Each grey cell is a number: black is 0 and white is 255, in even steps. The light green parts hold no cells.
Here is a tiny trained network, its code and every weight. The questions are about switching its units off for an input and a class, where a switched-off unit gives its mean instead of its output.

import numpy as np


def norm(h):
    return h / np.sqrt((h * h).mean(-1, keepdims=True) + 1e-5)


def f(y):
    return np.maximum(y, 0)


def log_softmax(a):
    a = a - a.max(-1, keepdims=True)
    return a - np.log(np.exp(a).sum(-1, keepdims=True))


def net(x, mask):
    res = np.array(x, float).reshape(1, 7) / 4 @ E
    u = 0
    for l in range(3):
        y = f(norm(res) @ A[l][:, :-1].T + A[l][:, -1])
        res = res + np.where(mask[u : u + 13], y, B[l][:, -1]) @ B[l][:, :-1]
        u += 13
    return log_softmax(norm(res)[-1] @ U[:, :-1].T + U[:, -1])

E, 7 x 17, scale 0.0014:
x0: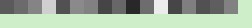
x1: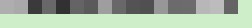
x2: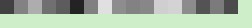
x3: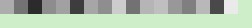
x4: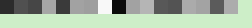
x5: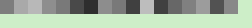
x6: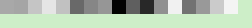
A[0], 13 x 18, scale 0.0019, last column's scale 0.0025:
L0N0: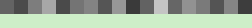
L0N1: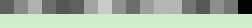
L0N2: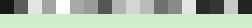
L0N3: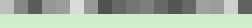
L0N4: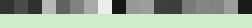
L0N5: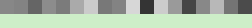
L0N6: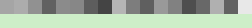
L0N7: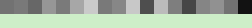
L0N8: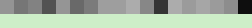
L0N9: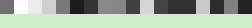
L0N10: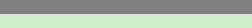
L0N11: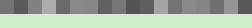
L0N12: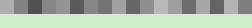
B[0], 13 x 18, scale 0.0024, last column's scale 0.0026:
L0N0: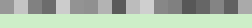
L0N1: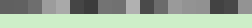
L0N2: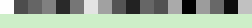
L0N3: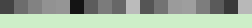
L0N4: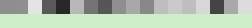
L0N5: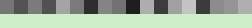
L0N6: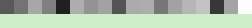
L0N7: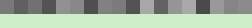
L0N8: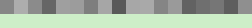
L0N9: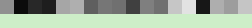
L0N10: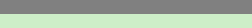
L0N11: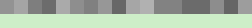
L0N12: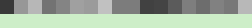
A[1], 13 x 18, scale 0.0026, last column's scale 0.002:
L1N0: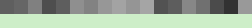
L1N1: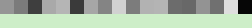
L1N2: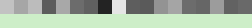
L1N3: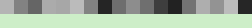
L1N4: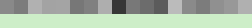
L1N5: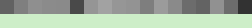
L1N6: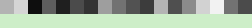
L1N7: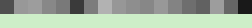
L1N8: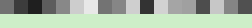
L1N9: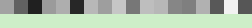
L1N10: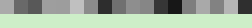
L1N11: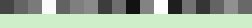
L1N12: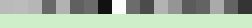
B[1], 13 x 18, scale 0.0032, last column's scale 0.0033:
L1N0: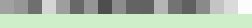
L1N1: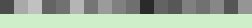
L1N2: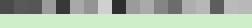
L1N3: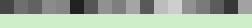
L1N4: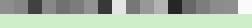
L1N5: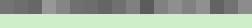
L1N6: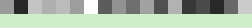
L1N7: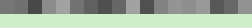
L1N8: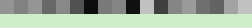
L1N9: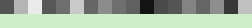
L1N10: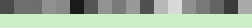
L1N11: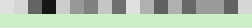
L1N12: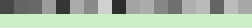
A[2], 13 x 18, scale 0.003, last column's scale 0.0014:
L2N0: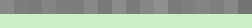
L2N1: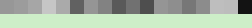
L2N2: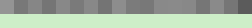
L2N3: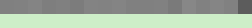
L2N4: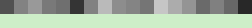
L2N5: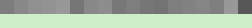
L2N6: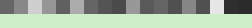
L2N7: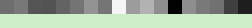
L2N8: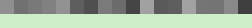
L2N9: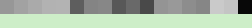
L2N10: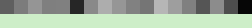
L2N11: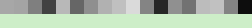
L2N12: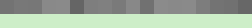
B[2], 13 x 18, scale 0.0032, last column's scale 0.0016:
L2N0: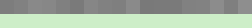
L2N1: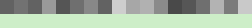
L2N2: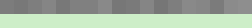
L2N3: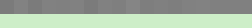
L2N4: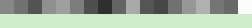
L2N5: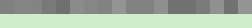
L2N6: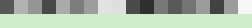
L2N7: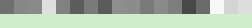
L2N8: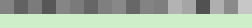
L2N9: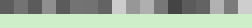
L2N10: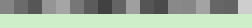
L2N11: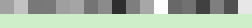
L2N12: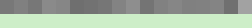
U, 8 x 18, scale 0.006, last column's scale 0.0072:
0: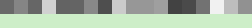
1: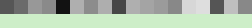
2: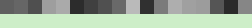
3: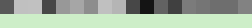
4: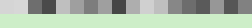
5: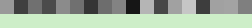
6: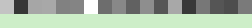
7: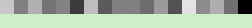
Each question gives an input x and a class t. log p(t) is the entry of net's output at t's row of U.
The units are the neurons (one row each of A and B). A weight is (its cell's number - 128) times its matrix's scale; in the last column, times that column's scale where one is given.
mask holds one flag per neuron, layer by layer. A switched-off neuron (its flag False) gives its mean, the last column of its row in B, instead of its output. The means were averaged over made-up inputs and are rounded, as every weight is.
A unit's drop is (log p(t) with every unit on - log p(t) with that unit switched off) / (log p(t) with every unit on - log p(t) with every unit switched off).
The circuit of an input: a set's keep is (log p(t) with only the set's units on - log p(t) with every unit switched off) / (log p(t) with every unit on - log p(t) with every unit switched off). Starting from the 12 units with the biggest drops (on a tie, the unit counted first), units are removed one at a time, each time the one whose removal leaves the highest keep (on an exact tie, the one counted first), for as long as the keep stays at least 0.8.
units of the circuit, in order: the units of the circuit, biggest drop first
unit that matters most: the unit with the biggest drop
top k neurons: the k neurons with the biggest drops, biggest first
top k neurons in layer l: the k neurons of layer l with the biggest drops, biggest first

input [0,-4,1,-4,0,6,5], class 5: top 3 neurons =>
L0N9, L1N0, L1N9
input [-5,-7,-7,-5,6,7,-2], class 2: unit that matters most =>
L1N10
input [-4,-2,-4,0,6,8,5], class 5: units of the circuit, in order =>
L0N9, L2N8
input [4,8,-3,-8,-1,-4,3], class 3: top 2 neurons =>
L2N6, L0N2
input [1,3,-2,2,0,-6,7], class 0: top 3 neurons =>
L0N9, L2N1, L2N9
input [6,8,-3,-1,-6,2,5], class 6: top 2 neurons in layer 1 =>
L1N6, L1N0
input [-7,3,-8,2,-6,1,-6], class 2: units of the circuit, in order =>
L1N10, L1N3
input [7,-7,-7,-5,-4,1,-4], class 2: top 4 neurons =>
L1N10, L1N3, L1N6, L1N4
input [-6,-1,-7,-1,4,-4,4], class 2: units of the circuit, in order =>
L1N3, L1N10
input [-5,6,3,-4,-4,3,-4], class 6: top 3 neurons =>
L1N6, L1N11, L1N4
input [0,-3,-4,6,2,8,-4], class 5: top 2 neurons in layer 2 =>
L2N8, L2N6
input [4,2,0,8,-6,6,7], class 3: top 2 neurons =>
L1N9, L1N1
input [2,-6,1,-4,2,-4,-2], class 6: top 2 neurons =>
L0N2, L1N9
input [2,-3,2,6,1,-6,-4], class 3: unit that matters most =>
L1N9
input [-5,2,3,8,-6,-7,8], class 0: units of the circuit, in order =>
L2N9, L2N1
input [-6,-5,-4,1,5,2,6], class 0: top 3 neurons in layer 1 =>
L1N11, L1N4, L1N6
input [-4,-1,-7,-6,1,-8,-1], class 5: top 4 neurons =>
L1N8, L0N5, L2N8, L0N7
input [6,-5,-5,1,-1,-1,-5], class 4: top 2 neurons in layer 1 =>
L1N11, L1N4
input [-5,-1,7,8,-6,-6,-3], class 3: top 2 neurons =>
L1N9, L1N1
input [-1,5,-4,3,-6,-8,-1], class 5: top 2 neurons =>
L1N8, L0N6
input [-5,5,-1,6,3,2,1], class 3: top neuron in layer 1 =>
L1N9
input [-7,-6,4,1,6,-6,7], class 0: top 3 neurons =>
L1N11, L1N4, L0N6
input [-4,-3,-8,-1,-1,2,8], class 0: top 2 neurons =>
L1N4, L2N1
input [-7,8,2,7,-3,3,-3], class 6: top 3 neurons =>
L1N6, L1N11, L2N6
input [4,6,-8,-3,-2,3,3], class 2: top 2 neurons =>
L1N3, L1N10
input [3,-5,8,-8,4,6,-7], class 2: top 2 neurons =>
L1N4, L1N9
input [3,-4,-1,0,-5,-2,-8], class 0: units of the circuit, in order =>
L2N7
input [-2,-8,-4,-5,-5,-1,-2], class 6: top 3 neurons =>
L0N2, L1N9, L0N6
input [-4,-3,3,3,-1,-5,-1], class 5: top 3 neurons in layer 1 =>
L1N8, L1N11, L1N6
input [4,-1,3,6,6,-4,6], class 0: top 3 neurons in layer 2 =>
L2N9, L2N1, L2N6
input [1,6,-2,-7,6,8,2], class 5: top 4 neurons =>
L0N9, L1N9, L2N8, L0N6
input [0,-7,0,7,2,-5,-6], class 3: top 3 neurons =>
L1N9, L1N1, L1N4
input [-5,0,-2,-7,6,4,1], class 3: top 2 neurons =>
L2N6, L0N6
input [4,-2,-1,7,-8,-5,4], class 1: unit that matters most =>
L1N12
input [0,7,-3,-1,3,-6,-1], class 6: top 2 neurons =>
L1N6, L0N9
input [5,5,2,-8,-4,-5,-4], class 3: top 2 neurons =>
L2N6, L1N4
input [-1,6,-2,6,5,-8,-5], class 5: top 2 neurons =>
L1N8, L1N4
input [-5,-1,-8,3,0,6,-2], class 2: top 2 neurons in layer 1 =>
L1N10, L1N3
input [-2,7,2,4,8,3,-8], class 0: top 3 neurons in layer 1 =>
L1N0, L1N2, L1N12
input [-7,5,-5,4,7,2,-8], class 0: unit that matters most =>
L2N7
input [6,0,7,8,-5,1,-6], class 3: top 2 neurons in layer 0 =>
L0N3, L0N4
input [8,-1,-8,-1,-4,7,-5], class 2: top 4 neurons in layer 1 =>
L1N10, L1N3, L1N4, L1N8
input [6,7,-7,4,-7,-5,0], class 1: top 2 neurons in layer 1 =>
L1N12, L1N2
